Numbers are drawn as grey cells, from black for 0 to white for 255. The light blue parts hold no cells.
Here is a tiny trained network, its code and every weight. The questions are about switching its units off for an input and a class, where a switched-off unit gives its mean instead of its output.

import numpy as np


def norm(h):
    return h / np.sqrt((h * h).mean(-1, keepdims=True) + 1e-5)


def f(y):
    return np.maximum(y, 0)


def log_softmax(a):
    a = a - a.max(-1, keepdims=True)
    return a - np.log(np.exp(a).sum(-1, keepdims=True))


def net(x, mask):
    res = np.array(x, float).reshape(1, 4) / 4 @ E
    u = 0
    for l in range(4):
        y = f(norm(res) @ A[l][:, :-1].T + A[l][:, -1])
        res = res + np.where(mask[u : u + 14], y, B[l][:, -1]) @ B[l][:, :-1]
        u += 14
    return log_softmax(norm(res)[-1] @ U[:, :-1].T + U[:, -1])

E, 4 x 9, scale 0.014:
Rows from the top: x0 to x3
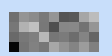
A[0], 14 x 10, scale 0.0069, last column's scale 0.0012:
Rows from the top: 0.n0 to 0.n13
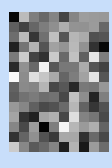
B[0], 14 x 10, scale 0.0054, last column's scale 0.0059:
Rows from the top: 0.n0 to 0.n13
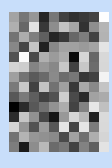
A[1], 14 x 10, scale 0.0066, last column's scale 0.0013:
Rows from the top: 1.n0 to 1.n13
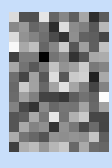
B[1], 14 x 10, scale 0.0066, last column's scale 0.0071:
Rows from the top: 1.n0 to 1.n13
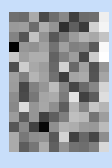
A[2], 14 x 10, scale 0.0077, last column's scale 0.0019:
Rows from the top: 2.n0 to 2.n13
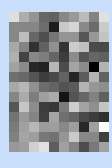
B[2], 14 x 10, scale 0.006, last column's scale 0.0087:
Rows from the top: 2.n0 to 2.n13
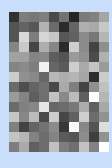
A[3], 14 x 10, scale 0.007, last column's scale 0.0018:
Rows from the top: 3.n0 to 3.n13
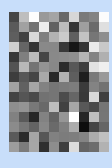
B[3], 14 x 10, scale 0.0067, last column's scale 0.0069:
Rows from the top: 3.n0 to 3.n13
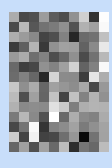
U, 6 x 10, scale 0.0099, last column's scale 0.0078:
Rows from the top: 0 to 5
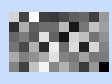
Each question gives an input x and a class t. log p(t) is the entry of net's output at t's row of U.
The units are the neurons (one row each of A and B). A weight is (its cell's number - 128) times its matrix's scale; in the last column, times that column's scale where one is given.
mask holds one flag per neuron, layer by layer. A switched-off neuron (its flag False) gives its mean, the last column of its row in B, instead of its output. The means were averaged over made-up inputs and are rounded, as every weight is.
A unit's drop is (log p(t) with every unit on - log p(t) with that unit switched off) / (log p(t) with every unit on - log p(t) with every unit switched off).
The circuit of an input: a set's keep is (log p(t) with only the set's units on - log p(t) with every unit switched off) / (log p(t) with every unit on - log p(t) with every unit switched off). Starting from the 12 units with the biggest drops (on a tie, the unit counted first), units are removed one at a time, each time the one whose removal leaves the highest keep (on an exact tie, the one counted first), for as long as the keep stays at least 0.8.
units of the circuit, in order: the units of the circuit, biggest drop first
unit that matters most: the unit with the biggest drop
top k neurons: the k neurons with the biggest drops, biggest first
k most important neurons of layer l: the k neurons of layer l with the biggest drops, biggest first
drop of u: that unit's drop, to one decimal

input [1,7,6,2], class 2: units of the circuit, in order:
(3.n0)
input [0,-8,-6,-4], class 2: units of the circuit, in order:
(0.n10 2.n5)
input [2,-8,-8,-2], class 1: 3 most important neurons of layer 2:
(2.n11 2.n0 2.n7)
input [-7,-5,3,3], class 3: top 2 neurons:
(0.n8 1.n7)
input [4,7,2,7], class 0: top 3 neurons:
(0.n3 1.n1 1.n9)
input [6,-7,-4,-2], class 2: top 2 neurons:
(0.n10 1.n1)
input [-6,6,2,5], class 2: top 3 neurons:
(0.n12 3.n0 1.n0)
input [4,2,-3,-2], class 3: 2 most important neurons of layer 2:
(2.n8 2.n7)
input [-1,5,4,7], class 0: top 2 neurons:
(0.n3 1.n7)
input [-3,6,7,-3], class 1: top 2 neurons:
(0.n7 0.n5)
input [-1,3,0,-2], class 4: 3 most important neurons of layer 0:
(0.n9 0.n10 0.n13)
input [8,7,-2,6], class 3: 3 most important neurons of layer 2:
(2.n8 2.n7 2.n4)
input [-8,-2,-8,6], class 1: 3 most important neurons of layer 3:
(3.n2 3.n5 3.n3)
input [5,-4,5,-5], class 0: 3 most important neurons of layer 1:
(1.n0 1.n1 1.n2)
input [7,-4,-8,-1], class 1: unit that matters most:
0.n4
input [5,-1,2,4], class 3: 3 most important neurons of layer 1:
(1.n4 1.n0 1.n11)
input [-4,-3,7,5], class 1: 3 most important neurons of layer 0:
(0.n5 0.n8 0.n6)
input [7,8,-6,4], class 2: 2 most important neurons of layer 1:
(1.n1 1.n8)
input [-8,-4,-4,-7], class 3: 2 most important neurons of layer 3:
(3.n6 3.n0)
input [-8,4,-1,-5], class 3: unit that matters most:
0.n9
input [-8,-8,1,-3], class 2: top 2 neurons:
(0.n10 2.n5)
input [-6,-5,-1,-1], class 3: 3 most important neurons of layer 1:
(1.n1 1.n7 1.n10)
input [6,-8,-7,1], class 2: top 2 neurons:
(0.n10 0.n2)
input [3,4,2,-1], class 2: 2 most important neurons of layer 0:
(0.n13 0.n4)
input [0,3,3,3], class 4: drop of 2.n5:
0.1
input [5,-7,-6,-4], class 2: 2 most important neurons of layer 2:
(2.n5 2.n3)
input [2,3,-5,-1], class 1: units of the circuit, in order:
(0.n4)
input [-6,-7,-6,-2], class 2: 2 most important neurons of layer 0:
(0.n10 0.n5)
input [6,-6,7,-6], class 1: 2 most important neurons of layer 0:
(0.n0 0.n7)
